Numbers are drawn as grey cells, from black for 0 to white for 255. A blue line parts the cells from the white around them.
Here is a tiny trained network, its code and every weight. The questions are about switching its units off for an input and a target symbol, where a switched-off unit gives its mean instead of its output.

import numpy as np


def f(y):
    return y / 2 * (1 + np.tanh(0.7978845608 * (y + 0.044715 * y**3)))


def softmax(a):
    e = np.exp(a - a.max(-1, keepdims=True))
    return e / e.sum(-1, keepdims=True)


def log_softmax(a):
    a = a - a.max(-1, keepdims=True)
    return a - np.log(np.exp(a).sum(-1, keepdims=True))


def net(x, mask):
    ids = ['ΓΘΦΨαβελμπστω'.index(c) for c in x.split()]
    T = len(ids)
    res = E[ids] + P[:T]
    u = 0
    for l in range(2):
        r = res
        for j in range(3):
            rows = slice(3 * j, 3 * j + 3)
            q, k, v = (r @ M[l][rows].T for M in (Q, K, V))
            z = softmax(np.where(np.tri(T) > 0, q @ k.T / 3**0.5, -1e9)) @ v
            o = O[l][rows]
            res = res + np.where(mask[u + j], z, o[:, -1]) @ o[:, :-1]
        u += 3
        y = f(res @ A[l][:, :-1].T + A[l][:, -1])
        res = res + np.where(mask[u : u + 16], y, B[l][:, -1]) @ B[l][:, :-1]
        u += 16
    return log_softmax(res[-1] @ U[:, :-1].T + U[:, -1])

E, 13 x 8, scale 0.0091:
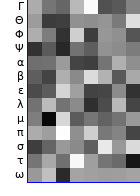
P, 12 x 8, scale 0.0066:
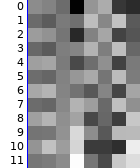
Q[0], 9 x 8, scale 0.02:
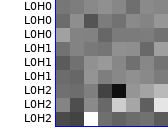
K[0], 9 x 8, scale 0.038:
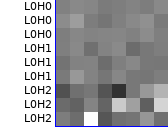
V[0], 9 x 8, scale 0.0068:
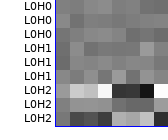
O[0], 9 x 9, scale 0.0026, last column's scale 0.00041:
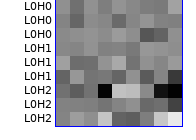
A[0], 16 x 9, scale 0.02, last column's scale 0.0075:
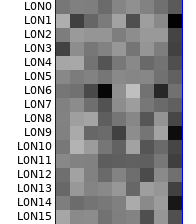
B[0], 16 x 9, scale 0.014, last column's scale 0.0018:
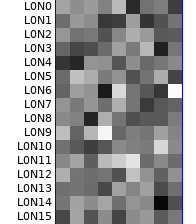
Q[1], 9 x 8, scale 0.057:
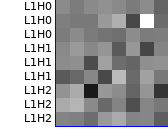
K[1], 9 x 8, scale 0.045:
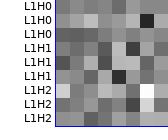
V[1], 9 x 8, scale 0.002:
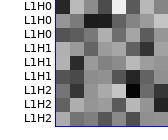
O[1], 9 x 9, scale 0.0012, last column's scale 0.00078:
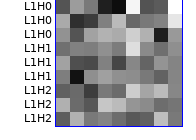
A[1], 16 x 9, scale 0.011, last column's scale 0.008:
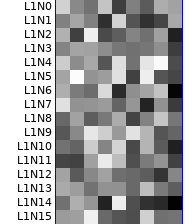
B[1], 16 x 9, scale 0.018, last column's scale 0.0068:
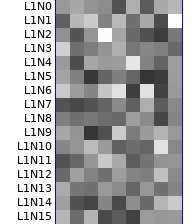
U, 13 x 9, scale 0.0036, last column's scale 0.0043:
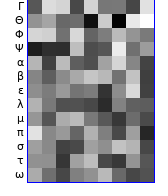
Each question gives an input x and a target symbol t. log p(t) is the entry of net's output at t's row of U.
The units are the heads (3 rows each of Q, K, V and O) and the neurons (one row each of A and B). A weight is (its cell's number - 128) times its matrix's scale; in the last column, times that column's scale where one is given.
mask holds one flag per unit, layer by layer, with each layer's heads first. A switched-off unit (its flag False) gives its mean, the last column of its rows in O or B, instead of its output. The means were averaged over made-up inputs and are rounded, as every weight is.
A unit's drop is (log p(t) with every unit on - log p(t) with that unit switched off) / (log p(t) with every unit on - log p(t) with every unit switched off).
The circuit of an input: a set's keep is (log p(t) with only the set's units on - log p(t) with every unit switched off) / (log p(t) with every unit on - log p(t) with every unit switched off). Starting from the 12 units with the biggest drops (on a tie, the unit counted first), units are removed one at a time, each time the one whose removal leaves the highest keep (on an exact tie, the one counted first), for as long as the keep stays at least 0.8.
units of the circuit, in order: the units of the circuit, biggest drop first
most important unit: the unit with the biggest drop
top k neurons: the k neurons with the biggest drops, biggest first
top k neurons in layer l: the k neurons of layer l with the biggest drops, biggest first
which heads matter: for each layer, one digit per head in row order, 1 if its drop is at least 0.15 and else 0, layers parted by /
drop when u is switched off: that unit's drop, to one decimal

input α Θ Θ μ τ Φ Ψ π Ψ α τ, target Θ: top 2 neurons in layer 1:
[L1N0 L1N1]
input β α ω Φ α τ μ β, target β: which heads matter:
001 / 000
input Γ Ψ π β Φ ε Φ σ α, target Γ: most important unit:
L0H2
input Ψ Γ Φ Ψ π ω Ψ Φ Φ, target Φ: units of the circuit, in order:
[L1N6 L0N9]
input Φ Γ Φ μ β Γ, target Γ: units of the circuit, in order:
[L0N1 L1N1]
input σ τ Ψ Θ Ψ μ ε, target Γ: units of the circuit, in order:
[L0H2 L1N1 L0N6]
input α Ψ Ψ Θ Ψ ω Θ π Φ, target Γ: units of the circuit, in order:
[L0H2 L0N6 L1N1]
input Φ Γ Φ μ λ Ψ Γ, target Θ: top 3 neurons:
[L1N0 L1N1 L0N9]
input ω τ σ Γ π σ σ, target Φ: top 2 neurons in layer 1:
[L1N6 L1N0]
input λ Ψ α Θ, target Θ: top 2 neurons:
[L0N1 L0N6]
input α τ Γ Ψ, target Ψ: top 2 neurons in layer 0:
[L0N3 L0N6]
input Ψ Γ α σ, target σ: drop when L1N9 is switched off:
0.9
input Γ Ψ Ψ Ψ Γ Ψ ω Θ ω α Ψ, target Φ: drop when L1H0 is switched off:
0.0
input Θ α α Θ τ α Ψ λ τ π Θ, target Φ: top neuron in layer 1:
[L1N6]
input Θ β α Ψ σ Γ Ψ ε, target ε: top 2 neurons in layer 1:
[L1N15 L1N10]
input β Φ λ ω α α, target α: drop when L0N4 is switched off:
0.1
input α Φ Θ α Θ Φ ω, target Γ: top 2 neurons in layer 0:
[L0N6 L0N7]
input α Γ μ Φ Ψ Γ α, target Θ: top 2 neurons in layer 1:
[L1N0 L1N1]
